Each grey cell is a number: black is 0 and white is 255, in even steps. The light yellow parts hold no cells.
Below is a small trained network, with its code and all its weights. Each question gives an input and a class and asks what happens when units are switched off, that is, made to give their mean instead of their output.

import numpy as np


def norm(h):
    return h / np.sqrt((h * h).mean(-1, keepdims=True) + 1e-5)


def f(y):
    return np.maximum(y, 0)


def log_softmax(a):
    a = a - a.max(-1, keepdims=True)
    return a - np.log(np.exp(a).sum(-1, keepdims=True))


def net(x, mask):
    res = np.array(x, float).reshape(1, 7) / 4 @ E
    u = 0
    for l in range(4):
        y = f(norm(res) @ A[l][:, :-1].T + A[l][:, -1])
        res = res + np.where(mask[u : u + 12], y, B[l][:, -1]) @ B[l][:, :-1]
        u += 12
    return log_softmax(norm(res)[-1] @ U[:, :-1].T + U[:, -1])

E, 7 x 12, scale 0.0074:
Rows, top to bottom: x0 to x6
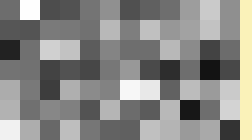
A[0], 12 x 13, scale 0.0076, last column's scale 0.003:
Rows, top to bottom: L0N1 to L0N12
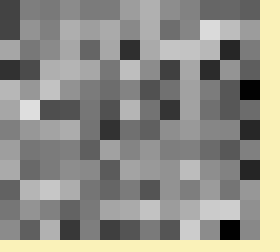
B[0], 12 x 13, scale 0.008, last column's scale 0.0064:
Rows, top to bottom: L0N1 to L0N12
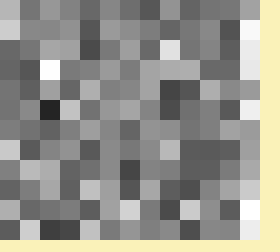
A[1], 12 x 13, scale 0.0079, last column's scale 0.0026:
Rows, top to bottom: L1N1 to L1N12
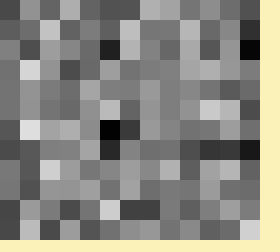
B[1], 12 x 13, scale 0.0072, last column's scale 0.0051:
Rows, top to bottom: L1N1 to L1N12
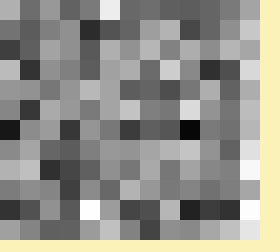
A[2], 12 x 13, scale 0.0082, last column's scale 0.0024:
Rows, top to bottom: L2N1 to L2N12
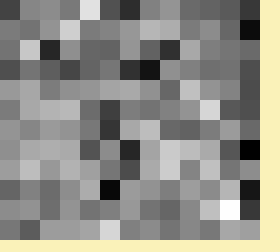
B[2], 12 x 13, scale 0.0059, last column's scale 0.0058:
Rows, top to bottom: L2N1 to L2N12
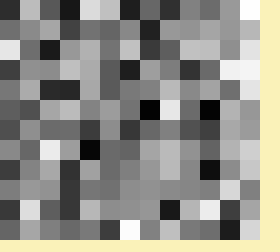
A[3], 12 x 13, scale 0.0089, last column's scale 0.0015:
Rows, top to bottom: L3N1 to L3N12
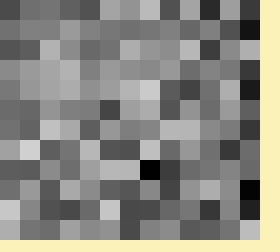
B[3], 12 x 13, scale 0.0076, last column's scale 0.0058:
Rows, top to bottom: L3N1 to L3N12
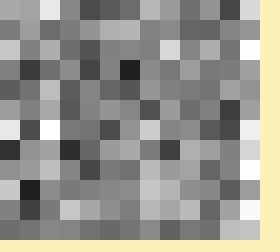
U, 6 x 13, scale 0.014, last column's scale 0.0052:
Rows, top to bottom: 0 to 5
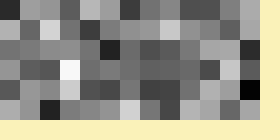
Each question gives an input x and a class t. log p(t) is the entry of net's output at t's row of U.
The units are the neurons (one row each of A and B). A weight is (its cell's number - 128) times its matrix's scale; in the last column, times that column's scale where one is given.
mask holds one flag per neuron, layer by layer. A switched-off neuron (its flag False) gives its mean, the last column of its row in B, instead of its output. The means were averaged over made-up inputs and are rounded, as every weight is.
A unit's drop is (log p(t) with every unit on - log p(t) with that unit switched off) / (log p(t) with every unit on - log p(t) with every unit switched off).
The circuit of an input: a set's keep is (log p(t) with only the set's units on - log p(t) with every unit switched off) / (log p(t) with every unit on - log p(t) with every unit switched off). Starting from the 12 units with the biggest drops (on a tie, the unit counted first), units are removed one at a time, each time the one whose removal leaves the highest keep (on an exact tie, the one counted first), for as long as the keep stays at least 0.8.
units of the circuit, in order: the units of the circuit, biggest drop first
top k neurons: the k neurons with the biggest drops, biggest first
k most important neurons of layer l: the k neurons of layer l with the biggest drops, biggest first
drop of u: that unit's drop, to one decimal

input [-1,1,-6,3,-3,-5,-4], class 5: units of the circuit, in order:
(L0N6)
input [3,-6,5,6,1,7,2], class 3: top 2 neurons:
(L0N12 L3N11)
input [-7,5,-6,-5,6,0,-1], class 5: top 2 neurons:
(L2N5 L2N8)
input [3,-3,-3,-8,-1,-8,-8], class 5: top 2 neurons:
(L0N3 L2N5)
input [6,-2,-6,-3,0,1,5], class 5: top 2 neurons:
(L0N6 L0N4)
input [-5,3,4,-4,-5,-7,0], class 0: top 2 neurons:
(L0N12 L0N11)
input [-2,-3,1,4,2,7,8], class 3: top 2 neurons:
(L0N4 L1N8)
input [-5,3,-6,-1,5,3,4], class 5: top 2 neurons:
(L0N4 L0N11)
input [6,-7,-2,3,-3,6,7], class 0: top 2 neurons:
(L0N11 L0N2)
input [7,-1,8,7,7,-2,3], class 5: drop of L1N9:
0.0
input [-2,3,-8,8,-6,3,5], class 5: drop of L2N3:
0.1
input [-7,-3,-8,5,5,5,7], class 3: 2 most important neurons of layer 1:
(L1N9 L1N8)
